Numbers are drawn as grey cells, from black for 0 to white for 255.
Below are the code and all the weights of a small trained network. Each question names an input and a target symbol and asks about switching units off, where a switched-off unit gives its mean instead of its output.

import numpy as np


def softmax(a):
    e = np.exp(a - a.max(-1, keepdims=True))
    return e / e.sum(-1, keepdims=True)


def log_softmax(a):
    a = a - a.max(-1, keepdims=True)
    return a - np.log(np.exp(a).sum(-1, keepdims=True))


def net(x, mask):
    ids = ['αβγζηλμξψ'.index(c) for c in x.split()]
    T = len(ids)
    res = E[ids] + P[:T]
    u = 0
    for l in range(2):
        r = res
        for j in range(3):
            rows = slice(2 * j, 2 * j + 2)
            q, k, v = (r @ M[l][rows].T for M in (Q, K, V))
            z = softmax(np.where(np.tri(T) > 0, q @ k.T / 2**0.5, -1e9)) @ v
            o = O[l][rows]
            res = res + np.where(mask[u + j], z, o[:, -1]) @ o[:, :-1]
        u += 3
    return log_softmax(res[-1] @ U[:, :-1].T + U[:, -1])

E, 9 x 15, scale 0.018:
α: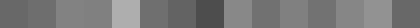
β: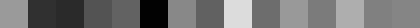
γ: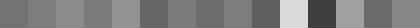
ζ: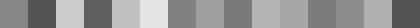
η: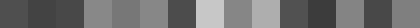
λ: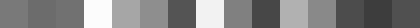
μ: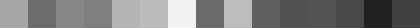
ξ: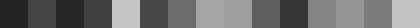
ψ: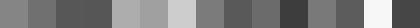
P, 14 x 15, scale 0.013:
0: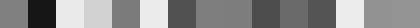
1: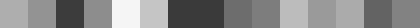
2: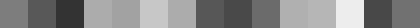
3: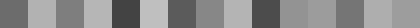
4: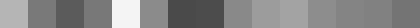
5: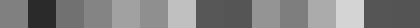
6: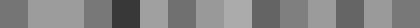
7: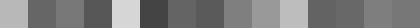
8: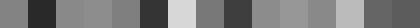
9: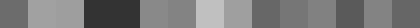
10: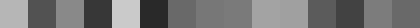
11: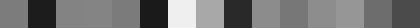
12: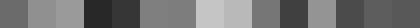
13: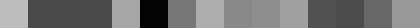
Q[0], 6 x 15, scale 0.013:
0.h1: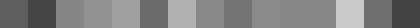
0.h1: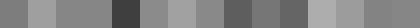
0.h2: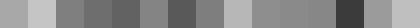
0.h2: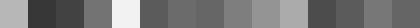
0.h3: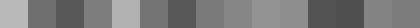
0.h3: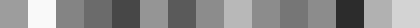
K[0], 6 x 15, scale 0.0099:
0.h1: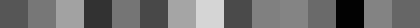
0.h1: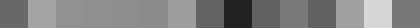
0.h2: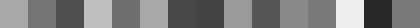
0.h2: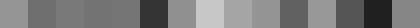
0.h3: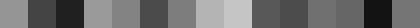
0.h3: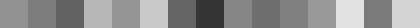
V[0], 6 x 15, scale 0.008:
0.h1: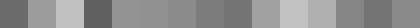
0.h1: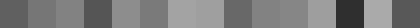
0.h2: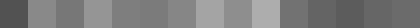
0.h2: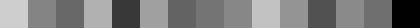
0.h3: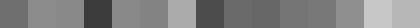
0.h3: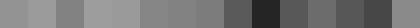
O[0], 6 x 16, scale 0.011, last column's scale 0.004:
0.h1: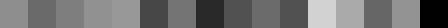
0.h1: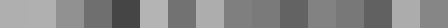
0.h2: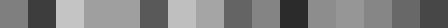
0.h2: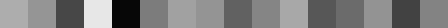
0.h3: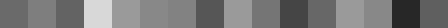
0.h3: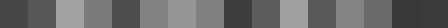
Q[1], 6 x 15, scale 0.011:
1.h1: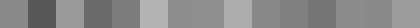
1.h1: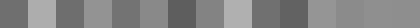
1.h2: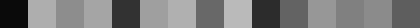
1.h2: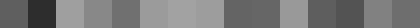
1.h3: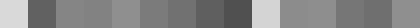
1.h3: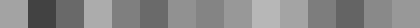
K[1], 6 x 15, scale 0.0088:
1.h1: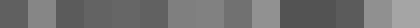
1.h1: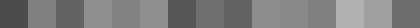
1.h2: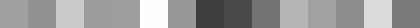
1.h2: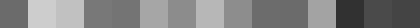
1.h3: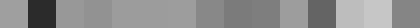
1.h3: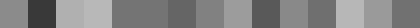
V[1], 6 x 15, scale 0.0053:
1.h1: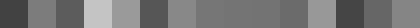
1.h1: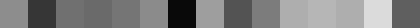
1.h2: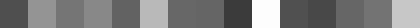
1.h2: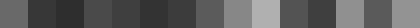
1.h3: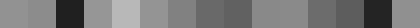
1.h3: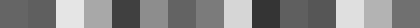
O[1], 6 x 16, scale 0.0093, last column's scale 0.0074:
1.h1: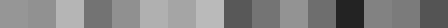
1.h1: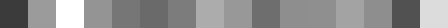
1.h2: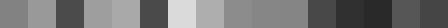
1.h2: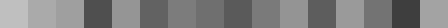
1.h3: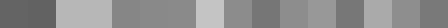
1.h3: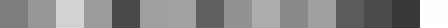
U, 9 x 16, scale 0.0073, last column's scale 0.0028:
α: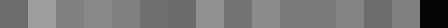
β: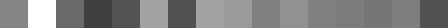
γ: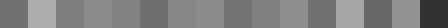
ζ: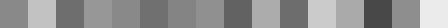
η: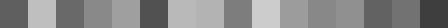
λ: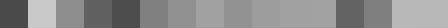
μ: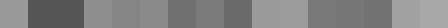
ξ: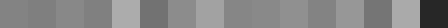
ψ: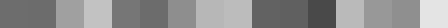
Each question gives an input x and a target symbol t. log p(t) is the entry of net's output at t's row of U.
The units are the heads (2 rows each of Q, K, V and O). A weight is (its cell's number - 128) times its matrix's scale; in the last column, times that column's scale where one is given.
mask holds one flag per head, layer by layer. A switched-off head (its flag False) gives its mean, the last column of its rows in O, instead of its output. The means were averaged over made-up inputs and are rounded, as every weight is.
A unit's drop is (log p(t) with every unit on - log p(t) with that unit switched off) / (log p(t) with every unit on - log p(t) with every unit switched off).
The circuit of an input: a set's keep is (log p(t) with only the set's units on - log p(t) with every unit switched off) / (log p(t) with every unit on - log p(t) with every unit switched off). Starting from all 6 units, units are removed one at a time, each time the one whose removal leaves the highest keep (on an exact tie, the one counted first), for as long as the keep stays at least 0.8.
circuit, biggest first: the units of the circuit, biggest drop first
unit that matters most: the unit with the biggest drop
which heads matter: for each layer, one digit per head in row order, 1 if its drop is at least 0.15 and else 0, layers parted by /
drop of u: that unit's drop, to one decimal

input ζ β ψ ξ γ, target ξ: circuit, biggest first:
[0.h2]
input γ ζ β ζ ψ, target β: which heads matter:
010 / 010
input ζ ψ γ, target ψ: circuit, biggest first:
[0.h3, 1.h3]
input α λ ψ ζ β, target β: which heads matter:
010 / 010
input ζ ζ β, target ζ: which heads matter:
100 / 000
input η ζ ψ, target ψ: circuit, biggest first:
[0.h3, 1.h1]
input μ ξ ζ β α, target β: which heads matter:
011 / 010
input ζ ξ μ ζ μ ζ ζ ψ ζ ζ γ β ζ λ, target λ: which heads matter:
001 / 000
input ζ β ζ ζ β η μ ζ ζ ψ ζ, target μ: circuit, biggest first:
[1.h1, 0.h3]
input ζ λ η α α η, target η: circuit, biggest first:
[0.h3, 1.h2]
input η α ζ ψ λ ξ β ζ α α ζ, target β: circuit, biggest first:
[1.h2, 0.h2, 1.h3]
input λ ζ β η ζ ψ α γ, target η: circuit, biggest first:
[1.h2, 0.h2]
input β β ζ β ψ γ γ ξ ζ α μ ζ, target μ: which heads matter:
000 / 100
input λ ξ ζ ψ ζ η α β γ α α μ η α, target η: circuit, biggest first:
[1.h2]
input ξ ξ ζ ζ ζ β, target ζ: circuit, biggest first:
[0.h1, 0.h3]
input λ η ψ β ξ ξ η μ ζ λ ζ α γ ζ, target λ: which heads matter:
101 / 010
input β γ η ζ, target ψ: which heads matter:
001 / 011
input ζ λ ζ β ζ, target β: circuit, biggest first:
[1.h2, 1.h3]
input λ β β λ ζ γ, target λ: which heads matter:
001 / 010
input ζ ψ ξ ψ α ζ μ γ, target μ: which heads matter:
001 / 100
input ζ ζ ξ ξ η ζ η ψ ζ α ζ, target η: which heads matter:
010 / 010
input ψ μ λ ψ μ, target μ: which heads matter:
000 / 100
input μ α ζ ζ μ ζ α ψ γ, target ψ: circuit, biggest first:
[0.h3]
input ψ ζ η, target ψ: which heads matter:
001 / 001
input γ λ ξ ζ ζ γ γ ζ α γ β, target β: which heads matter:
000 / 010
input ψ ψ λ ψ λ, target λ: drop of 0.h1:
0.0
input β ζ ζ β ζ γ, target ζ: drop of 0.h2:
-0.1
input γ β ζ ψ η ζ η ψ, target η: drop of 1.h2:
0.5
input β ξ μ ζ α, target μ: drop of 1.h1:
0.7
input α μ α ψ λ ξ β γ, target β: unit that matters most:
1.h2
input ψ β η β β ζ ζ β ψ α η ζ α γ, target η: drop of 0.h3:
0.2
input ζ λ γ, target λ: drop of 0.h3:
0.6
